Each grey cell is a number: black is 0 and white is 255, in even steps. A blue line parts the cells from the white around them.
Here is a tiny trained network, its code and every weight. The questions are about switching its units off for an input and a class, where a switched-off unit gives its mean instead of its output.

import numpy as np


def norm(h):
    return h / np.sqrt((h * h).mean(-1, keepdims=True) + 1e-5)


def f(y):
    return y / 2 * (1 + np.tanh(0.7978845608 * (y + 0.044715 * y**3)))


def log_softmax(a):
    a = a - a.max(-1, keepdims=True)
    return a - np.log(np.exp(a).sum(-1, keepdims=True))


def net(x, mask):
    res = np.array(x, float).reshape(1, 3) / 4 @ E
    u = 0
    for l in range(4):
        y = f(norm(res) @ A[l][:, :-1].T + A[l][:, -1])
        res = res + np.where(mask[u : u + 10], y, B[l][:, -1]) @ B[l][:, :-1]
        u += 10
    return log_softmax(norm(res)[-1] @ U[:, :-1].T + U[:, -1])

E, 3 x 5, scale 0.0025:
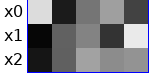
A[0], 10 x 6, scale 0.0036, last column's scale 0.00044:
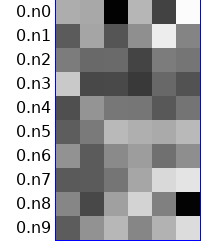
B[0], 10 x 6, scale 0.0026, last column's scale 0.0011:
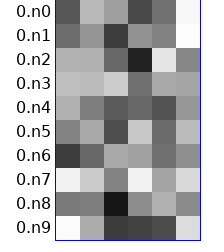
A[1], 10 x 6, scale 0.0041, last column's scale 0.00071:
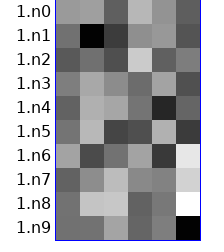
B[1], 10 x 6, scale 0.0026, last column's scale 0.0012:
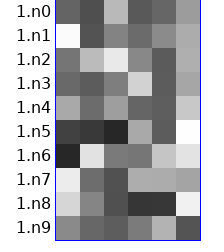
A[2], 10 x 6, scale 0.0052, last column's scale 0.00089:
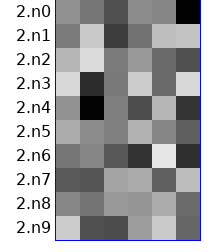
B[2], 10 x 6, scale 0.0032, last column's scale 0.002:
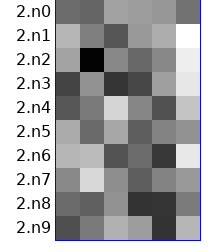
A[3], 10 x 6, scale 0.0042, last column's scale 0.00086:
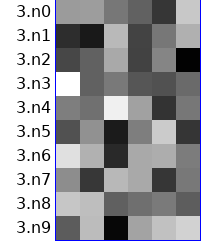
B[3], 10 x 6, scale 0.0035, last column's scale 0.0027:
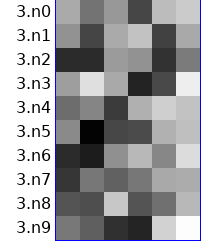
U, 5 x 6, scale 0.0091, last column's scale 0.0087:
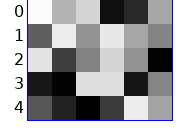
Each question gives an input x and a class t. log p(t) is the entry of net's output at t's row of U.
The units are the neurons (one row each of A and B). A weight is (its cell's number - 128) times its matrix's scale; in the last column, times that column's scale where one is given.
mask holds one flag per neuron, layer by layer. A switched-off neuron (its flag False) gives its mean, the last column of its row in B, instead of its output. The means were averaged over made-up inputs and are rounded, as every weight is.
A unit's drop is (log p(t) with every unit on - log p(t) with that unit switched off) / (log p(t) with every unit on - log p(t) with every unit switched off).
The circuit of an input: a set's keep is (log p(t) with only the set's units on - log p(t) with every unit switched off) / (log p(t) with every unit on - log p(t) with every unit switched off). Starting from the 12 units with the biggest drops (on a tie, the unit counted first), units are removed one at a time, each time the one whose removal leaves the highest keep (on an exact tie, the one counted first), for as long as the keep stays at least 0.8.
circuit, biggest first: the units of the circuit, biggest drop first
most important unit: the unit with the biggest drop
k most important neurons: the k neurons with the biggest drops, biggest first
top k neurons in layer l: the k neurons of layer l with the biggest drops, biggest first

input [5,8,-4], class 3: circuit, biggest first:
2.n4; 3.n1
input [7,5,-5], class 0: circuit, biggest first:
3.n3
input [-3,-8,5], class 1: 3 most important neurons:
3.n4; 2.n6; 1.n1
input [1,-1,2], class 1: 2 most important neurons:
1.n2; 1.n8
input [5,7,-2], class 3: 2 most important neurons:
2.n4; 2.n9
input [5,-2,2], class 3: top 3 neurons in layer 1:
1.n5; 1.n1; 1.n8
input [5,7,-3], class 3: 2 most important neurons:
2.n4; 2.n9
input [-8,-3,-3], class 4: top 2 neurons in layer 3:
3.n6; 3.n9
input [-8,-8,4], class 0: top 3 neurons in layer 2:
2.n2; 2.n9; 2.n4
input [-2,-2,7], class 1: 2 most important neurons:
1.n2; 2.n3
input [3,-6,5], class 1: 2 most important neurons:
1.n6; 3.n4
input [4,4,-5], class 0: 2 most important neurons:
0.n3; 2.n6
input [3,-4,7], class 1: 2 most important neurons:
1.n2; 2.n7
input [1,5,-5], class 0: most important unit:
2.n6
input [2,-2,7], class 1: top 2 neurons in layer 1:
1.n2; 1.n5
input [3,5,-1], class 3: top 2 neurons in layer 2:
2.n4; 2.n9
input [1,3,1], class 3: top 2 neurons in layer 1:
1.n6; 1.n1
